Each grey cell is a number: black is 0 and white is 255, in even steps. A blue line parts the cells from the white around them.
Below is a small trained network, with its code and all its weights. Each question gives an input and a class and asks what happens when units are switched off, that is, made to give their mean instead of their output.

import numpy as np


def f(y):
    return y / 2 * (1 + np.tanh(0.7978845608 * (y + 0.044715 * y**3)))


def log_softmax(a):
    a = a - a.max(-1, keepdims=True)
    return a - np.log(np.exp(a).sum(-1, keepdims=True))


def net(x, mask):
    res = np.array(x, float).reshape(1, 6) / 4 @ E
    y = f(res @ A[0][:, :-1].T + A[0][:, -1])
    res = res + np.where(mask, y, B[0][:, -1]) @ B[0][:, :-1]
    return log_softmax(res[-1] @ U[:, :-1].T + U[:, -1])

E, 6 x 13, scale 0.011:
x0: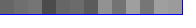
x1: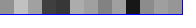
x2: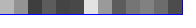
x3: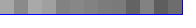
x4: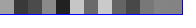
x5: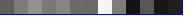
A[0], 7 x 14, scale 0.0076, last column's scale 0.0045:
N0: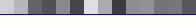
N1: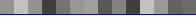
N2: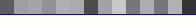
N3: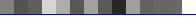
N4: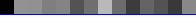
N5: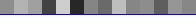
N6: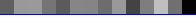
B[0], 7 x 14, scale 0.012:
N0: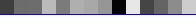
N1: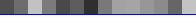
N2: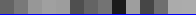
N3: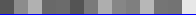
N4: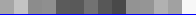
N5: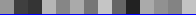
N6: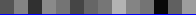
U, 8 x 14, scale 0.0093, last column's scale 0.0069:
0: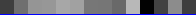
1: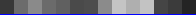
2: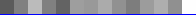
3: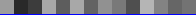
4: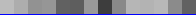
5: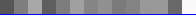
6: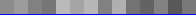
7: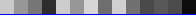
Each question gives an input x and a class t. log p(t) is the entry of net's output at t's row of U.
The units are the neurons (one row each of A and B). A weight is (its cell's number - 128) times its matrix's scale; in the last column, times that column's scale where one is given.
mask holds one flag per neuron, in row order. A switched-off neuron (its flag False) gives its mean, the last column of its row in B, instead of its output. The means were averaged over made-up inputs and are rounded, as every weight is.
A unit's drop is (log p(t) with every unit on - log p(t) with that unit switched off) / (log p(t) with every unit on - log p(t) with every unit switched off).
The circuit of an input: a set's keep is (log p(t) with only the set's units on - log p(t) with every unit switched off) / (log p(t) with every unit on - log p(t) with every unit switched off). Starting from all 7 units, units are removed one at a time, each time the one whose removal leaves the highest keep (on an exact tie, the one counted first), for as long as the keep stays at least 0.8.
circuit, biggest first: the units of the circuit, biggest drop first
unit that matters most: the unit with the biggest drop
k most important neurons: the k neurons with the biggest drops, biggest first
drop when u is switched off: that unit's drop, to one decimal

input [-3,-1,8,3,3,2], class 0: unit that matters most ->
N0
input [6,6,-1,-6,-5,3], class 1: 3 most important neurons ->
(N6 N1 N0)
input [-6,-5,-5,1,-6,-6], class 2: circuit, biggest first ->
(N3 N5)
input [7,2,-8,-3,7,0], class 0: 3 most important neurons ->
(N2 N5 N3)
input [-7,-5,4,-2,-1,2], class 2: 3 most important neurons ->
(N3 N1 N6)
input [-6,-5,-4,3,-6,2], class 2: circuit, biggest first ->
(N3 N5 N6)
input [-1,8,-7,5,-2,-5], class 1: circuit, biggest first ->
(N1 N6)
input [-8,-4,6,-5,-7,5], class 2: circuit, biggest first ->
(N3 N5 N4 N6)
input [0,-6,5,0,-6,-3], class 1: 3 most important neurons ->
(N3 N4 N2)
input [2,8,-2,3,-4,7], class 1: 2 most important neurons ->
(N6 N1)
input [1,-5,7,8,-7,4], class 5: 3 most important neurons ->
(N3 N5 N4)
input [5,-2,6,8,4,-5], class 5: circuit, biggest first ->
(N4 N5)
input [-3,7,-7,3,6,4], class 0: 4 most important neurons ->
(N2 N3 N6 N5)
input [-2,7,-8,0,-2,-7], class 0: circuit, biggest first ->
(N2)
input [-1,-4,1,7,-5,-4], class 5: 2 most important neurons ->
(N3 N4)
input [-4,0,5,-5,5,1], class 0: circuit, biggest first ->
(N0 N5)
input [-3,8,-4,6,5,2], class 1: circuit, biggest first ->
(N6 N1)
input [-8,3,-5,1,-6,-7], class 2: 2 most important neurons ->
(N5 N4)
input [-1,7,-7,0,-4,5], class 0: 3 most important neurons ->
(N2 N3 N6)
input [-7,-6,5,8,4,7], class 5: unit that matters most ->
N3
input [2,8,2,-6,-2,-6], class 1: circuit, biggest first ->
(N1 N6)
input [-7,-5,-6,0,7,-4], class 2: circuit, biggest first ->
(N3 N6)
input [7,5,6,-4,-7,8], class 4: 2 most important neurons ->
(N4 N3)
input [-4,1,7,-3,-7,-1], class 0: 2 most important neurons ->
(N0 N4)
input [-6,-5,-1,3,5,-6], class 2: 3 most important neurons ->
(N4 N3 N6)
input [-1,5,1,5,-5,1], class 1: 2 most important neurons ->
(N1 N6)
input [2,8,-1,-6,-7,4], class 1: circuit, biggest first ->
(N6)
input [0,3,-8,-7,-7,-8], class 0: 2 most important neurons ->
(N2 N4)
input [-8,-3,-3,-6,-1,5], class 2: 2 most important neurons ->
(N6 N3)
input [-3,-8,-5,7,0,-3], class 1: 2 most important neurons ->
(N3 N0)
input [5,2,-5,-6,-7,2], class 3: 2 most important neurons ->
(N5 N0)
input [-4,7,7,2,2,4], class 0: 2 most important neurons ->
(N0 N3)
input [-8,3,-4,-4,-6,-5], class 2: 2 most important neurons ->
(N5 N4)
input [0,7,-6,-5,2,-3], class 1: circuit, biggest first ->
(N6)
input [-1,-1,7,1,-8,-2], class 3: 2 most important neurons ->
(N5 N2)
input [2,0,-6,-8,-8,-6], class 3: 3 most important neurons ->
(N5 N0 N4)
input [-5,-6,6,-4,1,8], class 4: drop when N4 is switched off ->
1.2
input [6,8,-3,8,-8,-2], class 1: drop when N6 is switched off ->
0.4
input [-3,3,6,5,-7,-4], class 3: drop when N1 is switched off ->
-0.1
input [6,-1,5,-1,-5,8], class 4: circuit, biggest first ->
(N4)
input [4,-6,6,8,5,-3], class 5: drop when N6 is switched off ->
0.3
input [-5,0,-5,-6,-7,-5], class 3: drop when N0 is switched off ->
0.1
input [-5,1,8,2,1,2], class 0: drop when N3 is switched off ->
0.0
